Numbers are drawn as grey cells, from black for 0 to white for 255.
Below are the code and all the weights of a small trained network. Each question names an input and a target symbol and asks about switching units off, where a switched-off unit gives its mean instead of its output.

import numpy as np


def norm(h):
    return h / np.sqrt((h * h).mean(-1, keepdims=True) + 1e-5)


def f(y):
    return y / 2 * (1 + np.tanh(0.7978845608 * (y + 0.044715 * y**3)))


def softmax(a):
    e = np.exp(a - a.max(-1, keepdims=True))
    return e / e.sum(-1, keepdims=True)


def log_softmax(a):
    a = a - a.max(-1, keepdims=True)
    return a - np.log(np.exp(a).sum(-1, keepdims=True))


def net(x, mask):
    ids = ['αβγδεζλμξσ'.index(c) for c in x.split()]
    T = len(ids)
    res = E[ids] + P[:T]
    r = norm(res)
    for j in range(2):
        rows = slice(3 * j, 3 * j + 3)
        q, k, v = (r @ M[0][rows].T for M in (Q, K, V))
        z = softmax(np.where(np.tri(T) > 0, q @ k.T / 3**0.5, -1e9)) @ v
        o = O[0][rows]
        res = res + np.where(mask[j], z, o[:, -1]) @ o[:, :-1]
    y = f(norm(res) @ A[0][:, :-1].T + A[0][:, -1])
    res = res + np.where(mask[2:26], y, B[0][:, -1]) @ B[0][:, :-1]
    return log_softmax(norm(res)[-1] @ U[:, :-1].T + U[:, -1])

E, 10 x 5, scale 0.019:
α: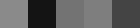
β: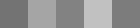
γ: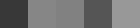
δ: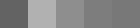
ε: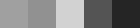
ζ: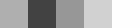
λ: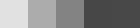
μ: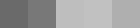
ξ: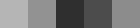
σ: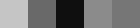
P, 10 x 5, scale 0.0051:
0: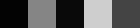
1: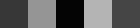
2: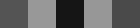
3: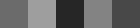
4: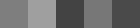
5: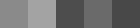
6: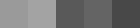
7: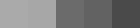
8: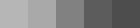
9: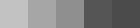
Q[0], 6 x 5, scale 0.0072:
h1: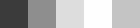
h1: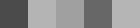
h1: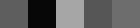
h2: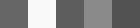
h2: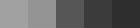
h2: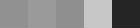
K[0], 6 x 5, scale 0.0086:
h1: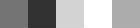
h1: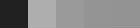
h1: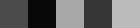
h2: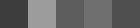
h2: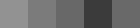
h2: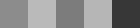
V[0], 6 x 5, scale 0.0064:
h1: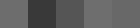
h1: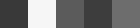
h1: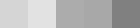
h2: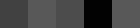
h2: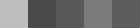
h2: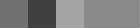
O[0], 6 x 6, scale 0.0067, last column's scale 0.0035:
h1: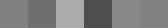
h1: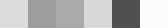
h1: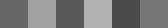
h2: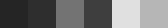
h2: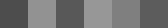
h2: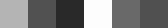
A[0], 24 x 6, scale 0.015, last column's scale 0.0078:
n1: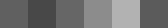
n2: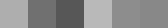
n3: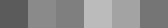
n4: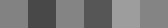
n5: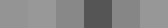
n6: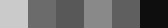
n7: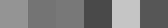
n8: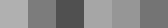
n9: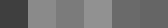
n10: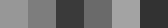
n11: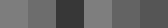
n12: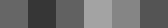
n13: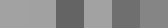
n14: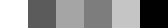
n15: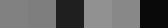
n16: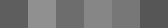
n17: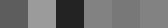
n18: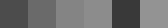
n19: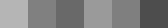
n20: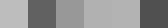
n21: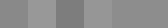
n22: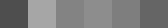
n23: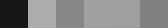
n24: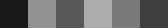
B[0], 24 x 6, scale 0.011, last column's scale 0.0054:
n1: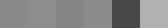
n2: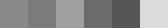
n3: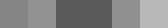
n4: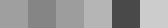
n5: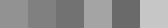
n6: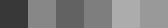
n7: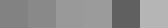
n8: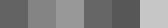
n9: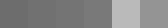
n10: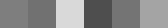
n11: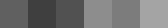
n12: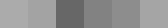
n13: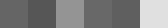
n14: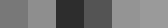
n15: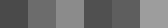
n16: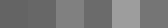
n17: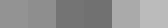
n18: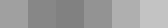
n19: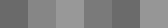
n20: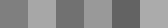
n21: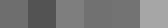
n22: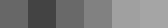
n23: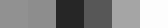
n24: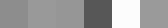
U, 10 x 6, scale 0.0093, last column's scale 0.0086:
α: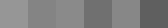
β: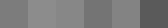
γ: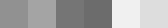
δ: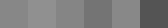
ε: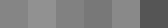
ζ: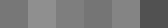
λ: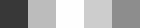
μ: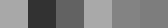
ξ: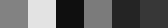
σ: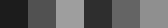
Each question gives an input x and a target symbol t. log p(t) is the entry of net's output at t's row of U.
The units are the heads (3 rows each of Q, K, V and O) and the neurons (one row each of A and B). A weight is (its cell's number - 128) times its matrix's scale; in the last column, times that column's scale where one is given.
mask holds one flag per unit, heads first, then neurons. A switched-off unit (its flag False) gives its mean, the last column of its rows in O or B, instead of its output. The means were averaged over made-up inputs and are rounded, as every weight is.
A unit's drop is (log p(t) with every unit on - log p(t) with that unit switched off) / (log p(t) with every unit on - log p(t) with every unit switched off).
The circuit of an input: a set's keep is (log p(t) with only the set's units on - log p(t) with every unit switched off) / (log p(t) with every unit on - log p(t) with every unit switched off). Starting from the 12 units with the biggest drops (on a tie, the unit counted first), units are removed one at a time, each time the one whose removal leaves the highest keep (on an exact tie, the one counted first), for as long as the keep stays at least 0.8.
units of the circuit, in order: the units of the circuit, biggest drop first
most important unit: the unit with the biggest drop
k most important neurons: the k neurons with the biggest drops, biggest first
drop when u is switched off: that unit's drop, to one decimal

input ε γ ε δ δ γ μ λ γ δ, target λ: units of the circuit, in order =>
(h1; n23)
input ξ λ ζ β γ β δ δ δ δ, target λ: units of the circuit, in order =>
(h1; n23; h2)
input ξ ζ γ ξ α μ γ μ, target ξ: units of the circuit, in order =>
(h2; n3; h1)
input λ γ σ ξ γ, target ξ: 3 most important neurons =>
(n23; n4; n10)
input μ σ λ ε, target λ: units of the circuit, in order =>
(n23; n3; n14)
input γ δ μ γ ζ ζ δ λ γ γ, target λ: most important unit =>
h1
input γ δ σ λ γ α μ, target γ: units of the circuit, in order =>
(h1; n24)
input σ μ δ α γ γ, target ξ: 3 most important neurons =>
(n23; n4; n7)
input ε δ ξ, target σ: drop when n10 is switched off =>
0.2
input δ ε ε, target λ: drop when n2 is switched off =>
0.0
